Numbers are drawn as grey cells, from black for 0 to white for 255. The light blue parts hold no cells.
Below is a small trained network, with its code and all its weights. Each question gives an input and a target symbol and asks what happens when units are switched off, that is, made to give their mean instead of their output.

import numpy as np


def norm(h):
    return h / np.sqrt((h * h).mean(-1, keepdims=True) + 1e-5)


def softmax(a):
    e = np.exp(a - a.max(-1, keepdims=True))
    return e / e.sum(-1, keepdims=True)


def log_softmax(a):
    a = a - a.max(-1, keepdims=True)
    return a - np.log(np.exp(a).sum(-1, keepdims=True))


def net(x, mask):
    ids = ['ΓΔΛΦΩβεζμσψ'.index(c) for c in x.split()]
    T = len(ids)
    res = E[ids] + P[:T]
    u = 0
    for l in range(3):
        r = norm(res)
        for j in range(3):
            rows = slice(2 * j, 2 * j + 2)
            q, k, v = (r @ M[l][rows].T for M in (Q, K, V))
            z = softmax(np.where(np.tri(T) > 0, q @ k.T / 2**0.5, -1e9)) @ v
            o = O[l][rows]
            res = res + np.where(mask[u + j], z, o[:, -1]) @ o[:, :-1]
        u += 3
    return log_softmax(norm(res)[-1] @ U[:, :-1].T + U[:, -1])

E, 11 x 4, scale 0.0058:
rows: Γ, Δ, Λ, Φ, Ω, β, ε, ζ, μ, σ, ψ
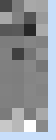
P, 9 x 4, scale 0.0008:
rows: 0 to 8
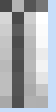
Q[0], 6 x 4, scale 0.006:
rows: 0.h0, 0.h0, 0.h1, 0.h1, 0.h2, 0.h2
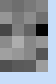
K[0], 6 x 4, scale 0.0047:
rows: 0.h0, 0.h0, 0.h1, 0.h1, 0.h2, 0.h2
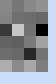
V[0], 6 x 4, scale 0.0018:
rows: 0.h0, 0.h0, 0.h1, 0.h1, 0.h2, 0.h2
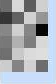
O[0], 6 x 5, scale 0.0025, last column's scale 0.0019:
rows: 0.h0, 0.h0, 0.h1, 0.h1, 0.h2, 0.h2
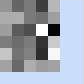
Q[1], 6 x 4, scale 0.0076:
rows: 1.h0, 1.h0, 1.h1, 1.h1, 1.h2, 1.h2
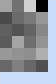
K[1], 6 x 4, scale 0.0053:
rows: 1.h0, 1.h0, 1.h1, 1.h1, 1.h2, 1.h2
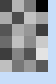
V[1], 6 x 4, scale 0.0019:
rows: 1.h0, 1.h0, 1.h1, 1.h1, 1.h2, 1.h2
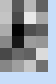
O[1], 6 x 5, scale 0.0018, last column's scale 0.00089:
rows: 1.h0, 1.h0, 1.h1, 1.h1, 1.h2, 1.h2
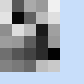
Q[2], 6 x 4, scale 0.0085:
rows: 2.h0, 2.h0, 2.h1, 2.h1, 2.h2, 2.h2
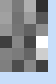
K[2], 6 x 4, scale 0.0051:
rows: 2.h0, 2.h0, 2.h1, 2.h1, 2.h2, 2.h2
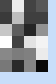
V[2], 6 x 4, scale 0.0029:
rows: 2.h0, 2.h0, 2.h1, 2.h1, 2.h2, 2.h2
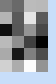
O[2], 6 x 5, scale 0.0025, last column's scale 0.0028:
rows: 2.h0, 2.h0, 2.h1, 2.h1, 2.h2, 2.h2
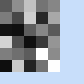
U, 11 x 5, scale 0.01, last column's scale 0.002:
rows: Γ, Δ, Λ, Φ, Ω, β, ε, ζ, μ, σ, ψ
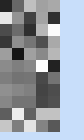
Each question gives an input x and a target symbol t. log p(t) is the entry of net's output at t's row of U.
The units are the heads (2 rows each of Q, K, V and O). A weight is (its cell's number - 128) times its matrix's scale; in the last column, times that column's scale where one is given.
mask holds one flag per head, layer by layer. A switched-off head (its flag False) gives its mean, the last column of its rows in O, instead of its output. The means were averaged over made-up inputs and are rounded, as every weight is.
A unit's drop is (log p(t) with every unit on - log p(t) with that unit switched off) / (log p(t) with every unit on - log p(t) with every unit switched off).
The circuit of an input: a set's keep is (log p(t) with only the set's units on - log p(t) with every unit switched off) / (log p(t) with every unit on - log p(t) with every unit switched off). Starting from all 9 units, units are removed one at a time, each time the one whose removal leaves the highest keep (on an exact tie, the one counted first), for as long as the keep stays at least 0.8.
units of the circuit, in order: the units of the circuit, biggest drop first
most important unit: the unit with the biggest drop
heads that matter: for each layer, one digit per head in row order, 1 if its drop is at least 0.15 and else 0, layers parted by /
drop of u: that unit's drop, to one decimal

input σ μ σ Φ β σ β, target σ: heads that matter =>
000 / 010 / 101
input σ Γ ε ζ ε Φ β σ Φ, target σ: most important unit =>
2.h2
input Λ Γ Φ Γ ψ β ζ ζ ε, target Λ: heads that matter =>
000 / 000 / 111
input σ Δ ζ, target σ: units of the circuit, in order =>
2.h0, 1.h0
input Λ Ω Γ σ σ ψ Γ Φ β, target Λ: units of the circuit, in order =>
2.h1, 2.h0, 2.h2, 1.h0
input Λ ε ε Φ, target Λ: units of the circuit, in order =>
2.h1, 2.h0
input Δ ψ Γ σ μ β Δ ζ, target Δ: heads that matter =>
000 / 100 / 100
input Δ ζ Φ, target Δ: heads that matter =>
000 / 000 / 100
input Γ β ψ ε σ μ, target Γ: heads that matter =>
000 / 000 / 010
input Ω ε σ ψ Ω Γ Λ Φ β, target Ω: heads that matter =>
001 / 111 / 011
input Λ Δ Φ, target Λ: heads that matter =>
001 / 000 / 110
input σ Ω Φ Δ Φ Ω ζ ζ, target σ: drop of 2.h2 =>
0.3
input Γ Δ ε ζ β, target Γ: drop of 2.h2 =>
0.1
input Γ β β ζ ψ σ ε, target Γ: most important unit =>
2.h1
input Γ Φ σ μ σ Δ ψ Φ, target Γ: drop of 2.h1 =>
1.0
